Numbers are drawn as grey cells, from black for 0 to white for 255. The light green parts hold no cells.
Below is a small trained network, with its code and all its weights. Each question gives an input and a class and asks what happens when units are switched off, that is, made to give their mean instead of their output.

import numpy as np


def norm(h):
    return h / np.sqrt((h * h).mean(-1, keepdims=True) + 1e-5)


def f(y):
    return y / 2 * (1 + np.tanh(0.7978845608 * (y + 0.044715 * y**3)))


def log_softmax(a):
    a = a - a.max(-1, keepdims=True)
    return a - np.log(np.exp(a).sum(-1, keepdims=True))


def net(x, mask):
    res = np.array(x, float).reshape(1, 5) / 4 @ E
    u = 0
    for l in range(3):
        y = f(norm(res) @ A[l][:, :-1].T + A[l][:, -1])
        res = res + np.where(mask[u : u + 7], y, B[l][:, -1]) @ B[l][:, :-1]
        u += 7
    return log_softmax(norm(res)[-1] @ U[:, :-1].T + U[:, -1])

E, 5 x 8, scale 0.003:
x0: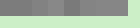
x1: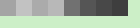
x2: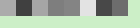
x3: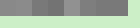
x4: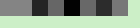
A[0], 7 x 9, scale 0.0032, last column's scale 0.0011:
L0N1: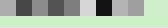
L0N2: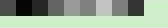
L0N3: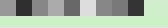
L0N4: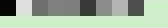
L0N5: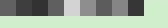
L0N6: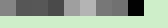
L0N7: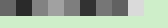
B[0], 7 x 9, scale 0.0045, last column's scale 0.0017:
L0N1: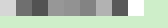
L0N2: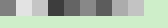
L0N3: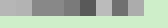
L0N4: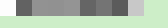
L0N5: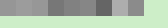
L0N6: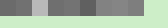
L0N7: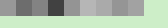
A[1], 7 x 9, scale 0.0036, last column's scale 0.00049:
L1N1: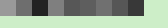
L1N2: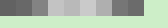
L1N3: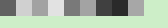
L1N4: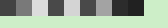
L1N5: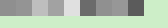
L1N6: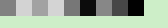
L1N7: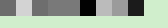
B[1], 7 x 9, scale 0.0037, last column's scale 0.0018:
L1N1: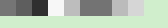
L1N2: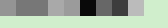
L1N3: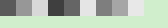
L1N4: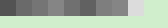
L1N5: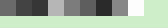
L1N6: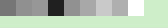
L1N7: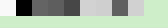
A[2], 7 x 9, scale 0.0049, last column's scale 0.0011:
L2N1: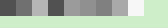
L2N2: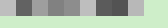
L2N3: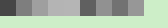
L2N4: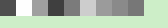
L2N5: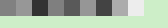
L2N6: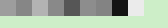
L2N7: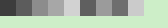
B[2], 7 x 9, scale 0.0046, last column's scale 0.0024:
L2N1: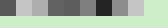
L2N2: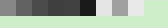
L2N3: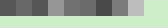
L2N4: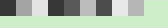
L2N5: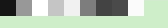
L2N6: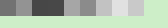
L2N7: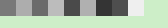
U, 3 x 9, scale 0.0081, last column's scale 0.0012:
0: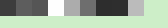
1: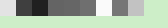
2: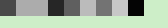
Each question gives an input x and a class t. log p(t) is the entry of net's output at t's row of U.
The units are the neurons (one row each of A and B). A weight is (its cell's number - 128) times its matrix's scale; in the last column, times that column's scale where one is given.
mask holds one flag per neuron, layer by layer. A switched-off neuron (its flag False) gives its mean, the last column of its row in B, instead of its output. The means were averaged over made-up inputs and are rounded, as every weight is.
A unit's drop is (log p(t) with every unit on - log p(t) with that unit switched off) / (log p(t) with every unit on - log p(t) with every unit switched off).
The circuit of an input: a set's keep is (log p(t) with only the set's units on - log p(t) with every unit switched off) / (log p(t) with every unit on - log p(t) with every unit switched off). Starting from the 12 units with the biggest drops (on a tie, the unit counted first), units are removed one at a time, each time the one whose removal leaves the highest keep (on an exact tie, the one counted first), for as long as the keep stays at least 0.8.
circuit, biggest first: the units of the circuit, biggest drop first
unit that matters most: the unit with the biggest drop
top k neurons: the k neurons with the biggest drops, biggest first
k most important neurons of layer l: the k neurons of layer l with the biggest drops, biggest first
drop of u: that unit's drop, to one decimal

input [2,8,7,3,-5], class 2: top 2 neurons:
L1N3; L0N4
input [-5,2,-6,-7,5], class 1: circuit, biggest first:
L1N7
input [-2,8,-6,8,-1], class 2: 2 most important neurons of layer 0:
L0N1; L0N3
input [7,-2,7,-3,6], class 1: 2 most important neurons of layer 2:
L2N2; L2N7
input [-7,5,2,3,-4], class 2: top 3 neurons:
L1N3; L1N1; L1N6
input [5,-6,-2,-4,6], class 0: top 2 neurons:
L2N5; L1N6
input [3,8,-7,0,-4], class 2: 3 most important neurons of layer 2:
L2N4; L2N2; L2N1
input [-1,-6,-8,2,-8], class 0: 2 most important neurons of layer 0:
L0N1; L0N3
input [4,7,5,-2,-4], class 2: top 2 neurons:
L1N3; L0N4
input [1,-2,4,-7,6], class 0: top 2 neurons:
L2N5; L1N7
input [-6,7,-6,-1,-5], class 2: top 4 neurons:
L1N6; L1N3; L0N1; L1N1
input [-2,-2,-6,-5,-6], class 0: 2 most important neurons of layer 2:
L2N7; L2N2
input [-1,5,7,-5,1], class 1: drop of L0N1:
0.2
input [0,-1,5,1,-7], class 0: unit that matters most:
L1N7
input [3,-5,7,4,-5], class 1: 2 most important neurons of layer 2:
L2N5; L2N2
